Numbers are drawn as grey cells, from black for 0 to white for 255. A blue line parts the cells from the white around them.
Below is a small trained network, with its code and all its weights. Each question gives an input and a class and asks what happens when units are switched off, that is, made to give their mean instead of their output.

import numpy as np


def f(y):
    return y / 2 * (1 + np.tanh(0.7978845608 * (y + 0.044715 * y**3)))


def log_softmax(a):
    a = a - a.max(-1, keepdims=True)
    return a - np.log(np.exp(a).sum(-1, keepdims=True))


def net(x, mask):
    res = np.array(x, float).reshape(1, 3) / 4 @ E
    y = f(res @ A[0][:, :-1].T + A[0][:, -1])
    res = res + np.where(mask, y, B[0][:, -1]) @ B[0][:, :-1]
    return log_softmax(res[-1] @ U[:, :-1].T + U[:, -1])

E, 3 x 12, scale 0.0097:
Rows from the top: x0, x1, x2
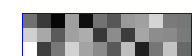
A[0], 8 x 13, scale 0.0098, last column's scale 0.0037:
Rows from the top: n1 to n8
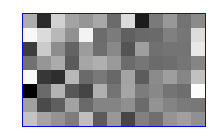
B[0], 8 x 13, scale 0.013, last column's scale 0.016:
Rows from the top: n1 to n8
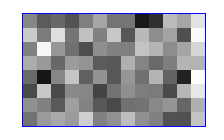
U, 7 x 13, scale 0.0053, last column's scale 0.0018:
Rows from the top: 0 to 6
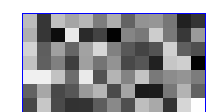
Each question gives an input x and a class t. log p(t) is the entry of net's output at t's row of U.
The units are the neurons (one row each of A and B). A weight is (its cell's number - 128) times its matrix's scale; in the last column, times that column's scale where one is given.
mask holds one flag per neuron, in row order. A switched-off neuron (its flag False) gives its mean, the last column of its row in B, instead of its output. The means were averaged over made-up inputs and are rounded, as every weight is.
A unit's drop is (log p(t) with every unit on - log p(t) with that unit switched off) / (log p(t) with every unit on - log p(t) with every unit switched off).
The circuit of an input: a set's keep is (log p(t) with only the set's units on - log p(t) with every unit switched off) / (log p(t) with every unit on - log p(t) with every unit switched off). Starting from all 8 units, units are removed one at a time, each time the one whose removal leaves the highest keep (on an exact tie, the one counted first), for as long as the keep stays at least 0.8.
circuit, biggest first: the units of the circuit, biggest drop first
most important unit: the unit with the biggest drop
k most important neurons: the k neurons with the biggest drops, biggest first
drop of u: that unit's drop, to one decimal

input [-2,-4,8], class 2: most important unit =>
n1
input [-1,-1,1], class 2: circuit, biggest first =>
[n6; n8]
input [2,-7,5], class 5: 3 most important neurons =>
[n1; n2; n6]
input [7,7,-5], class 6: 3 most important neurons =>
[n5; n2; n7]
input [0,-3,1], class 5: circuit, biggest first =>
[n2; n5]
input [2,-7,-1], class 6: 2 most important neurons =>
[n6; n5]
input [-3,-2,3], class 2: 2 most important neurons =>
[n6; n1]
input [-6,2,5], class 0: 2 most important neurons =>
[n2; n3]
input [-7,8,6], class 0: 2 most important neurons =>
[n5; n3]
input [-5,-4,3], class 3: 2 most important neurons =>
[n1; n5]
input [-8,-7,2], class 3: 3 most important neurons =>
[n1; n2; n5]
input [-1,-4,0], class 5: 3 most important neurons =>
[n2; n3; n5]
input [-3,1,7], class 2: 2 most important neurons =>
[n1; n6]
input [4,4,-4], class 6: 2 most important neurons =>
[n5; n2]
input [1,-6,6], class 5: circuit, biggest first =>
[n1]
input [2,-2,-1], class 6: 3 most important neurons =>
[n5; n1; n2]
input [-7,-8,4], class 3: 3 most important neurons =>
[n1; n2; n5]
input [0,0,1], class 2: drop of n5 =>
1.1
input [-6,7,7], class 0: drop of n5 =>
0.2
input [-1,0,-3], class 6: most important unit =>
n2
